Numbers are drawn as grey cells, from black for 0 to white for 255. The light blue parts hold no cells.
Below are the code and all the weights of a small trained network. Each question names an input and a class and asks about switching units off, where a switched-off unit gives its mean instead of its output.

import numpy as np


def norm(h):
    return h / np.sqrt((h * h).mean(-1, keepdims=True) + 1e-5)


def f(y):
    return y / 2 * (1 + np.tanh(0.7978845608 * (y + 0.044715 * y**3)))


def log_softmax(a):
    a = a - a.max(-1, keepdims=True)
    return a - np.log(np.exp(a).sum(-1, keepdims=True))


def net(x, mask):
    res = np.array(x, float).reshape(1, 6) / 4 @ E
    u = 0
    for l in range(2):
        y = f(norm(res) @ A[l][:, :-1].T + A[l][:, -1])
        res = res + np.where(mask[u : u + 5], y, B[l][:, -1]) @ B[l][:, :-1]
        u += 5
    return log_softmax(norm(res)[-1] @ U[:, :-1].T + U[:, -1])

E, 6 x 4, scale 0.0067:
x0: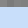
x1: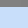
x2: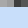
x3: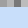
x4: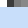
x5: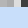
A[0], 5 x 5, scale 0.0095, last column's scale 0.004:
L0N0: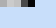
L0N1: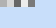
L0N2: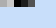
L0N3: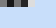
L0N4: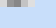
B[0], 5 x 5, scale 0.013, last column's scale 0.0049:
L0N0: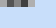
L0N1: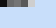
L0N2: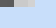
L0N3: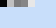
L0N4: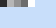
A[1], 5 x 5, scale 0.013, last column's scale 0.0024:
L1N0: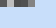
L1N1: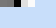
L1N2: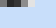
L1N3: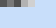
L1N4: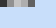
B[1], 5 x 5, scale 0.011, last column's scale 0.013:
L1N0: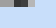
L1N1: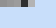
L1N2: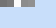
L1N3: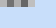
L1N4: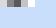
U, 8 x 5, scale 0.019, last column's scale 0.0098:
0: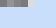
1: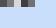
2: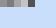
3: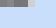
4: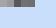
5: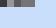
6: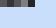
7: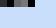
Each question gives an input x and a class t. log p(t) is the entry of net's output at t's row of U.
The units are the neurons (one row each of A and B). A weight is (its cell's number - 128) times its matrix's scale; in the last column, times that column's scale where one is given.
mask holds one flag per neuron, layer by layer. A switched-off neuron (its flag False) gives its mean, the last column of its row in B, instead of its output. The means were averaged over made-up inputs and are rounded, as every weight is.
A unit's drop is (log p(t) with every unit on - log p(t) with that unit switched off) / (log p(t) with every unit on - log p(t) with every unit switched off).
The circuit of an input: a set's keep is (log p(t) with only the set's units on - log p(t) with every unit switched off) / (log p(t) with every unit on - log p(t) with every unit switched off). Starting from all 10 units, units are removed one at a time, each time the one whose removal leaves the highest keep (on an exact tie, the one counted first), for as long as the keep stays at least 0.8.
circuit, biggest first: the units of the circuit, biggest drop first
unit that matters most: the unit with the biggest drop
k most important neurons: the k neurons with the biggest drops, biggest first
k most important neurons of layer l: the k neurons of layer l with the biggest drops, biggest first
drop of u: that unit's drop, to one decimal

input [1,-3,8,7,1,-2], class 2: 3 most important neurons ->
(L0N2, L0N3, L1N4)
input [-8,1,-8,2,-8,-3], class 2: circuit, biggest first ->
(L0N3, L0N4)
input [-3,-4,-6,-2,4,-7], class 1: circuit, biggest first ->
(L1N1, L1N2)
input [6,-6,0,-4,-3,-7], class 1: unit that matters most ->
L0N4
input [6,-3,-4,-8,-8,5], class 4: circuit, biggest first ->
(L0N2, L0N1, L0N4, L1N2)
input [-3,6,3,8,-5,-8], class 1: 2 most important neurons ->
(L1N1, L0N3)
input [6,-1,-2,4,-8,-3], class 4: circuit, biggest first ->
(L0N2, L0N3, L0N4)
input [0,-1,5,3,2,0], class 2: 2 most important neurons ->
(L0N2, L1N4)
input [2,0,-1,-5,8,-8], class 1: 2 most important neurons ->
(L1N2, L1N4)
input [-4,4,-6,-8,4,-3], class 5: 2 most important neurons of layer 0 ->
(L0N3, L0N2)
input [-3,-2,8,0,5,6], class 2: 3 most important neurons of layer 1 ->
(L1N0, L1N1, L1N3)
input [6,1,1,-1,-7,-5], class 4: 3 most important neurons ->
(L1N0, L0N0, L0N1)
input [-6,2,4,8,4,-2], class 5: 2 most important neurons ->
(L0N4, L0N1)
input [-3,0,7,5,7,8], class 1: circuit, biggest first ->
(L1N4)
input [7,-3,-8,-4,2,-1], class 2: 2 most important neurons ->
(L0N4, L1N0)
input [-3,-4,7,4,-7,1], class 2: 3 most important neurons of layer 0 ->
(L0N2, L0N3, L0N4)
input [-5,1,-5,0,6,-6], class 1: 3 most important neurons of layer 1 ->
(L1N1, L1N2, L1N3)
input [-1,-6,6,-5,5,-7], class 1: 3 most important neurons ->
(L1N1, L1N2, L0N4)
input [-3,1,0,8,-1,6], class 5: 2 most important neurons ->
(L0N1, L1N3)
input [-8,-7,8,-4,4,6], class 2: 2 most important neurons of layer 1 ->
(L1N0, L1N1)
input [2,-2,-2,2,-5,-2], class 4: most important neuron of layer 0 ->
(L0N2)
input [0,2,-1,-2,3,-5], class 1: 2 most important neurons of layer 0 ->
(L0N2, L0N4)
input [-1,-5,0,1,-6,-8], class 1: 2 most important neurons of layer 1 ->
(L1N2, L1N4)
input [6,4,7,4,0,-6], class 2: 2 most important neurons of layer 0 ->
(L0N2, L0N3)
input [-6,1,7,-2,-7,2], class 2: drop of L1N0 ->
0.1
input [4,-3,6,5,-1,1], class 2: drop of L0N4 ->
-0.1
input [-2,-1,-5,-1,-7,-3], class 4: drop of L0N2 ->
0.5
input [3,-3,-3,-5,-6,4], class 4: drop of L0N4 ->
0.2
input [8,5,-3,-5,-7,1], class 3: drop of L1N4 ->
0.0
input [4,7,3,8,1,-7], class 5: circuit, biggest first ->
(L0N1)
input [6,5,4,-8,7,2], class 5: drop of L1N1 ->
0.1
